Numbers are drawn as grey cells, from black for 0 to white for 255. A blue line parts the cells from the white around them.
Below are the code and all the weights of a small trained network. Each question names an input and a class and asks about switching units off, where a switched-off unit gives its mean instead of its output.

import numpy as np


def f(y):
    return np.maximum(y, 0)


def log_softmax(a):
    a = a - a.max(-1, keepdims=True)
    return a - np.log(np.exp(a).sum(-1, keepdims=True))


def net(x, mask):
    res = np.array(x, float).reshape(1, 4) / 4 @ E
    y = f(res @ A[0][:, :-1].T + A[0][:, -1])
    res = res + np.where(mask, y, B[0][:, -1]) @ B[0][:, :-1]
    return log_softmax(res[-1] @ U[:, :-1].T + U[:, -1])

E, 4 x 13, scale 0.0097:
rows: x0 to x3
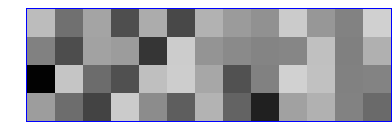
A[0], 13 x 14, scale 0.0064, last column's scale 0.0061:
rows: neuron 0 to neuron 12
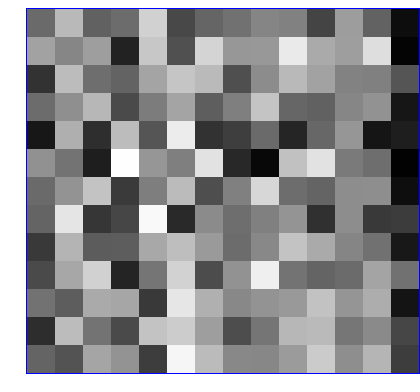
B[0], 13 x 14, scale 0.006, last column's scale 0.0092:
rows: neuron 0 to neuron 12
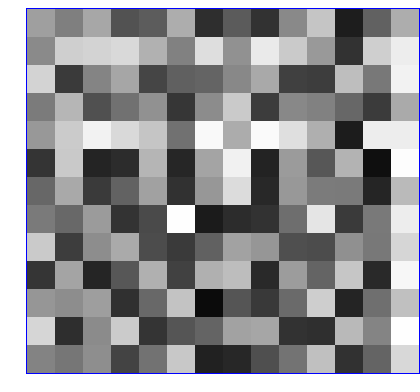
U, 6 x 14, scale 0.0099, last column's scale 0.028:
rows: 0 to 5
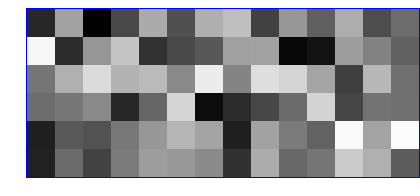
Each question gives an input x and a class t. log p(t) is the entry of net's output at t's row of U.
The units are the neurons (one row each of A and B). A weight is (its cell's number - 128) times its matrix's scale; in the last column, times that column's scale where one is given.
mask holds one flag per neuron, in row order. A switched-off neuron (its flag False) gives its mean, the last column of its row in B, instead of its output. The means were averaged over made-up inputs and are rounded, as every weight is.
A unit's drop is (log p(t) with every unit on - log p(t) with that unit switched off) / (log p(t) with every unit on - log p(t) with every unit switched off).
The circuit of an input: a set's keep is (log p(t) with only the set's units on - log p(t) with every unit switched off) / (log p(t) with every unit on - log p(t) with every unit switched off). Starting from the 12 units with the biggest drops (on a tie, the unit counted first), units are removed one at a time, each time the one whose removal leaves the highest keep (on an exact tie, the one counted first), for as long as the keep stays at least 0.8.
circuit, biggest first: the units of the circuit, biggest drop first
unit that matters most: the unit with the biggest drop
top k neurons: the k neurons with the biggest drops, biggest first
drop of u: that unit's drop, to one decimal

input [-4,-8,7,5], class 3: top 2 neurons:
[neuron 7; neuron 0]
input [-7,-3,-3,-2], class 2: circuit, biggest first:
[neuron 4]
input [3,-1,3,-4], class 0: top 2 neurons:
[neuron 9; neuron 4]
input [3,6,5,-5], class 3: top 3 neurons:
[neuron 12; neuron 10; neuron 5]
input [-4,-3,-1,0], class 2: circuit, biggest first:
[neuron 4; neuron 11]
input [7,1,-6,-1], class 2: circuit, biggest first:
[neuron 11; neuron 2]
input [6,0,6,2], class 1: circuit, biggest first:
[neuron 11; neuron 2]
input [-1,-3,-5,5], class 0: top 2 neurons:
[neuron 11; neuron 2]
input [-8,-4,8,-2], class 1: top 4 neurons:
[neuron 11; neuron 2; neuron 8; neuron 1]
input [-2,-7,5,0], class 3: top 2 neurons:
[neuron 7; neuron 0]
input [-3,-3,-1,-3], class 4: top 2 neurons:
[neuron 5; neuron 1]
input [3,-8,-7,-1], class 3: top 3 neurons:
[neuron 7; neuron 11; neuron 2]
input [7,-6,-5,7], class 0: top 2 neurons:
[neuron 4; neuron 5]
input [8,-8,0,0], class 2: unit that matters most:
neuron 1
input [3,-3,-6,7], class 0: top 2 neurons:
[neuron 5; neuron 11]
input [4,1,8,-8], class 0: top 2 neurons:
[neuron 9; neuron 6]
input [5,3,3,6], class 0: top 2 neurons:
[neuron 5; neuron 4]
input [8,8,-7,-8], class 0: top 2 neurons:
[neuron 9; neuron 4]
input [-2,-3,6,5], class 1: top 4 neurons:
[neuron 11; neuron 2; neuron 8; neuron 9]
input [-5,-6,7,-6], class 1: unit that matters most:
neuron 11
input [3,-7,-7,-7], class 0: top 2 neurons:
[neuron 11; neuron 2]
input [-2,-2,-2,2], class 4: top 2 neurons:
[neuron 11; neuron 2]
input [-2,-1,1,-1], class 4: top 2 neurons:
[neuron 1; neuron 5]
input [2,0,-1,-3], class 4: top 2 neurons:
[neuron 5; neuron 4]
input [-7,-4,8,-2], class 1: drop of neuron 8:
0.2
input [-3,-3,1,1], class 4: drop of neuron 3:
0.1
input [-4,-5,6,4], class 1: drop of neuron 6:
0.0
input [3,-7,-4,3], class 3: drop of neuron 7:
0.1
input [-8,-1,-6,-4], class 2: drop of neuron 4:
0.6
